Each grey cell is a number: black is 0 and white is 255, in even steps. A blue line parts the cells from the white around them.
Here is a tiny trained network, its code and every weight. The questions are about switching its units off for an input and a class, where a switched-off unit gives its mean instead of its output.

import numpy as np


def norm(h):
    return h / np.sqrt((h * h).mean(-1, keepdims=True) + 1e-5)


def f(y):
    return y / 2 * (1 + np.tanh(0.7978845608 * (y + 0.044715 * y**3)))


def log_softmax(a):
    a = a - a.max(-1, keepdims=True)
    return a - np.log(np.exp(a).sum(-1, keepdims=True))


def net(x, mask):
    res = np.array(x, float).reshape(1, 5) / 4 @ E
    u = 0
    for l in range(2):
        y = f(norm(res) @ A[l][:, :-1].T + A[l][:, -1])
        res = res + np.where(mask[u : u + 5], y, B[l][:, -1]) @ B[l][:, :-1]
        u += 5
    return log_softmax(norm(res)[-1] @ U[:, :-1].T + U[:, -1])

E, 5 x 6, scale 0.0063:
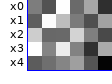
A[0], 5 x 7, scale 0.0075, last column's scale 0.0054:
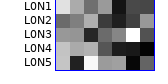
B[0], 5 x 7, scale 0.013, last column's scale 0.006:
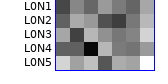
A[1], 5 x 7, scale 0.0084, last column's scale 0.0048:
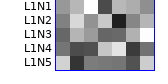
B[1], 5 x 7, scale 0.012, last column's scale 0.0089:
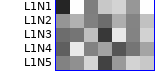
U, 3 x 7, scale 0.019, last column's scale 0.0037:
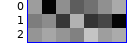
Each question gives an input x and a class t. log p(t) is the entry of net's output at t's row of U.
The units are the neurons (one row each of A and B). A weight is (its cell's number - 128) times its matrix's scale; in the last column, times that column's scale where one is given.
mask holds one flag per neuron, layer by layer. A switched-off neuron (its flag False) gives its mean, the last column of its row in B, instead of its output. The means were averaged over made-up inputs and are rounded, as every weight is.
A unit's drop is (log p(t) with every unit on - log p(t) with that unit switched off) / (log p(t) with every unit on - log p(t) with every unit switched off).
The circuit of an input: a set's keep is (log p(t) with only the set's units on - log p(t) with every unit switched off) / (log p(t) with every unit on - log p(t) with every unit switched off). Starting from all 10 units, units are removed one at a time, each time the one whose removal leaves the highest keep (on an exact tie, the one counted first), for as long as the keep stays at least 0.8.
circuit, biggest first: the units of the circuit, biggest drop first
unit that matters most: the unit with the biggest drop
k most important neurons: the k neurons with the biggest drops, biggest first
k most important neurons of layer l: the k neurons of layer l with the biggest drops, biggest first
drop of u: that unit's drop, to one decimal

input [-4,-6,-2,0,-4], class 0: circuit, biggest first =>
[L1N1; L0N5]
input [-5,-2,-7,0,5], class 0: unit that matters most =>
L0N5
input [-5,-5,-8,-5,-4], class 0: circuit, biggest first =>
[L1N1; L0N5; L0N3]
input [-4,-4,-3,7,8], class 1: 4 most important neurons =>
[L0N4; L0N1; L1N1; L1N5]
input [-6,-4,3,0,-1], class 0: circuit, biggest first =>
[L1N1; L0N3]
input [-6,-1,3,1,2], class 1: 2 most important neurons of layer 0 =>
[L0N5; L0N1]
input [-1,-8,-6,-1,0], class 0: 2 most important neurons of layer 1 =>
[L1N1; L1N2]
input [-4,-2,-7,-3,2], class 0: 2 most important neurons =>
[L0N5; L1N1]
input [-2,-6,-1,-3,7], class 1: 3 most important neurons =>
[L1N4; L1N3; L0N3]
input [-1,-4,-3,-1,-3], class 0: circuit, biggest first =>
[L0N5; L1N1]
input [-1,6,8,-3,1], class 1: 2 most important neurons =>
[L0N5; L1N5]
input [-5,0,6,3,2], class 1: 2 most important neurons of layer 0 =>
[L0N1; L0N5]
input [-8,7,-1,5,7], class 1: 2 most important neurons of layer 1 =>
[L1N5; L1N1]
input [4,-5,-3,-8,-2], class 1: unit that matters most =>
L0N5
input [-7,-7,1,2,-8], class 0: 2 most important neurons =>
[L1N1; L0N5]
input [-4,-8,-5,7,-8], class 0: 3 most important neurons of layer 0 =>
[L0N5; L0N3; L0N2]
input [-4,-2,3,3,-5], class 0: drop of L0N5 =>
0.4
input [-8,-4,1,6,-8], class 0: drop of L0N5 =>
0.3
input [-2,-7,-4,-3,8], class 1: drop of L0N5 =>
0.4
